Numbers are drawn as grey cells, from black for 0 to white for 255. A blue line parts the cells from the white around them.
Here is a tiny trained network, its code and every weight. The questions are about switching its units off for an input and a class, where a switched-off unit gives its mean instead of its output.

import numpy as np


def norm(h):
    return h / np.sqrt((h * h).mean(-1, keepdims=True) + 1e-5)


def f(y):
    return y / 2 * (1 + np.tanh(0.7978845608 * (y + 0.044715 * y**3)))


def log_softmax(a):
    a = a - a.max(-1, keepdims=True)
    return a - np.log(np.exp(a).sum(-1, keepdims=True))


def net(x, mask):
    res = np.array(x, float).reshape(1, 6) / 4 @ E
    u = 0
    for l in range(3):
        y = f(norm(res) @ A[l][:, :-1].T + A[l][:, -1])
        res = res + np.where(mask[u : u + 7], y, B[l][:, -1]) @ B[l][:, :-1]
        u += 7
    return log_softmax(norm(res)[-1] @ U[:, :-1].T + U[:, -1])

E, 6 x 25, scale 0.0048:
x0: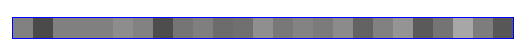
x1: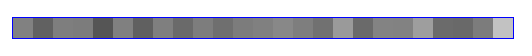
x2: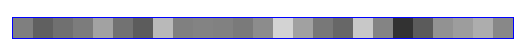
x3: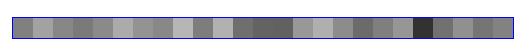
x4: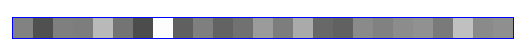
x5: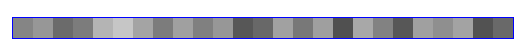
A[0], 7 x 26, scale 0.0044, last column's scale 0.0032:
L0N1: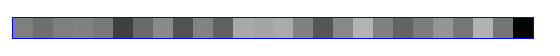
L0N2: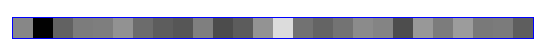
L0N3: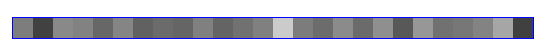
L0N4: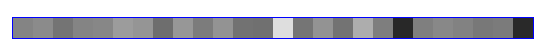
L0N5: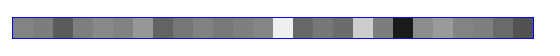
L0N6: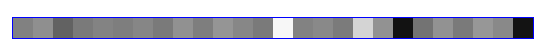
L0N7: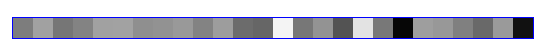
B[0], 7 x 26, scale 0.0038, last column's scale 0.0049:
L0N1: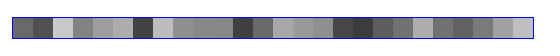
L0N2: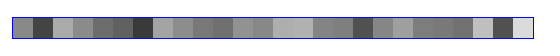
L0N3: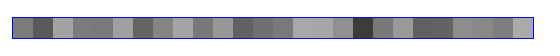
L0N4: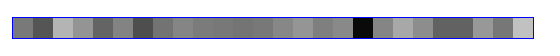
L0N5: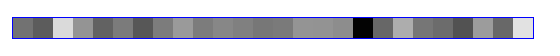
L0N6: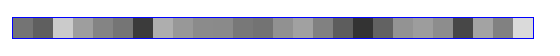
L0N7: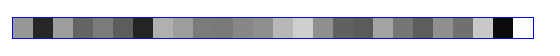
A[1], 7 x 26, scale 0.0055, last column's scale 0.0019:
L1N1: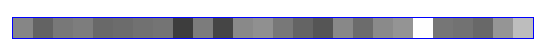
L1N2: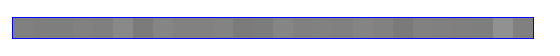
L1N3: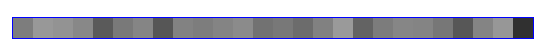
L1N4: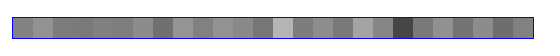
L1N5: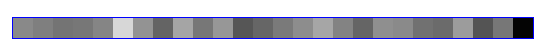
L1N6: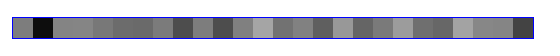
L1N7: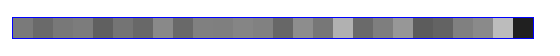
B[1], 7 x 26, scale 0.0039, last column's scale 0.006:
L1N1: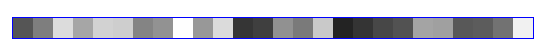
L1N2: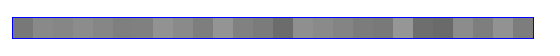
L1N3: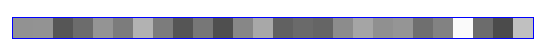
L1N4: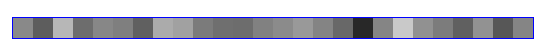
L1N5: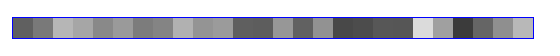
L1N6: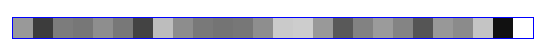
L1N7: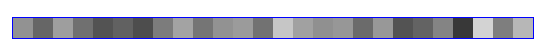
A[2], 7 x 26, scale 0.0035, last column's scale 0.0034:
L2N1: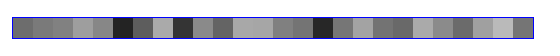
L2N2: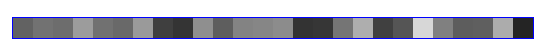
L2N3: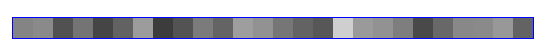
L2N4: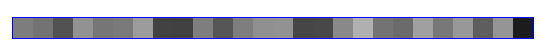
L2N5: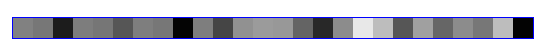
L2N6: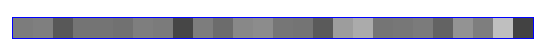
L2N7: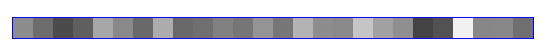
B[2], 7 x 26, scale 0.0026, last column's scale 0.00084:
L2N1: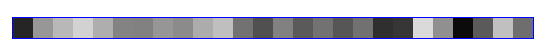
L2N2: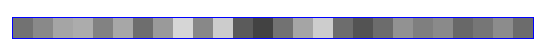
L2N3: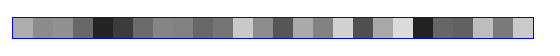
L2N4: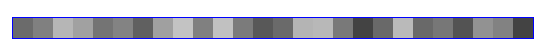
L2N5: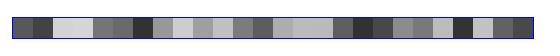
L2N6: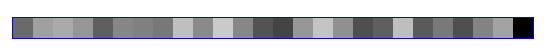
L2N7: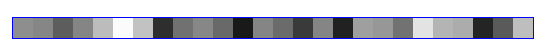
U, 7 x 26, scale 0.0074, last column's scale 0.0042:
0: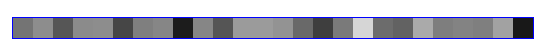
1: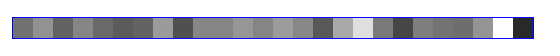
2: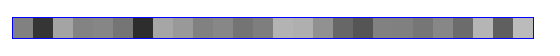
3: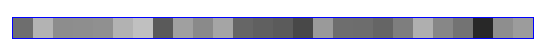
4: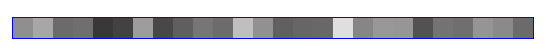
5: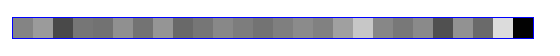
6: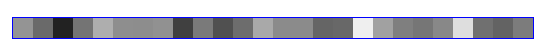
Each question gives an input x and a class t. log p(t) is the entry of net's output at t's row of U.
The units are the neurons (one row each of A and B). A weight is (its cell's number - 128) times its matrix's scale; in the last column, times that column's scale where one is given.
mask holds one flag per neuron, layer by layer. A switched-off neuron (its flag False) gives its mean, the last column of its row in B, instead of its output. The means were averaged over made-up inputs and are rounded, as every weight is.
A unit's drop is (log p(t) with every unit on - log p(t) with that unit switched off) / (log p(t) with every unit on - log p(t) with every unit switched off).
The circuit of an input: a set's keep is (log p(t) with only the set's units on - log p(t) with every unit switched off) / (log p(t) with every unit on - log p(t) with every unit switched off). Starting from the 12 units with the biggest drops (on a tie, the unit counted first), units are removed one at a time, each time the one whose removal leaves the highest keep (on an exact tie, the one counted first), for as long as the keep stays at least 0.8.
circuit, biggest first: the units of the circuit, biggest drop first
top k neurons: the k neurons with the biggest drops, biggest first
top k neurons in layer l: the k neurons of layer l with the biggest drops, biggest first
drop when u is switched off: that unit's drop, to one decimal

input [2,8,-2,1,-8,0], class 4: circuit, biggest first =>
(L0N1, L1N3, L0N6)
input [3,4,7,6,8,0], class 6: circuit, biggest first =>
(L1N1, L2N7, L0N5)
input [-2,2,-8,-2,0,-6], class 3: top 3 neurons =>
(L1N1, L0N7, L0N2)
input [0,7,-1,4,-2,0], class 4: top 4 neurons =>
(L1N1, L0N1, L1N7, L1N3)
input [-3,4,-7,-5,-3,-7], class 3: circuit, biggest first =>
(L1N1, L0N7, L0N2)
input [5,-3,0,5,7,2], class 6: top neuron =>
(L1N1)
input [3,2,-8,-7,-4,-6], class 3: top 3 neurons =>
(L1N1, L0N7, L0N2)
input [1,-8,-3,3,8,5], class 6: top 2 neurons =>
(L1N1, L0N5)
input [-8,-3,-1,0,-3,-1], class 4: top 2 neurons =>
(L1N1, L1N6)
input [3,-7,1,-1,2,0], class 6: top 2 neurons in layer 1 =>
(L1N1, L1N5)
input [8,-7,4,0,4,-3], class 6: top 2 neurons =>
(L1N1, L2N7)
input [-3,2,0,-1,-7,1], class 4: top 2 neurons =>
(L1N1, L0N1)
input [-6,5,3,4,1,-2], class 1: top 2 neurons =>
(L1N1, L1N6)
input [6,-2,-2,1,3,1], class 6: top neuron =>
(L1N1)
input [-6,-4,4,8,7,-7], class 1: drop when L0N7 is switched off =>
0.2
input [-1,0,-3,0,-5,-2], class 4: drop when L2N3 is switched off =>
0.1
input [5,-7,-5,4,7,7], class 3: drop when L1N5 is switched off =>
0.2
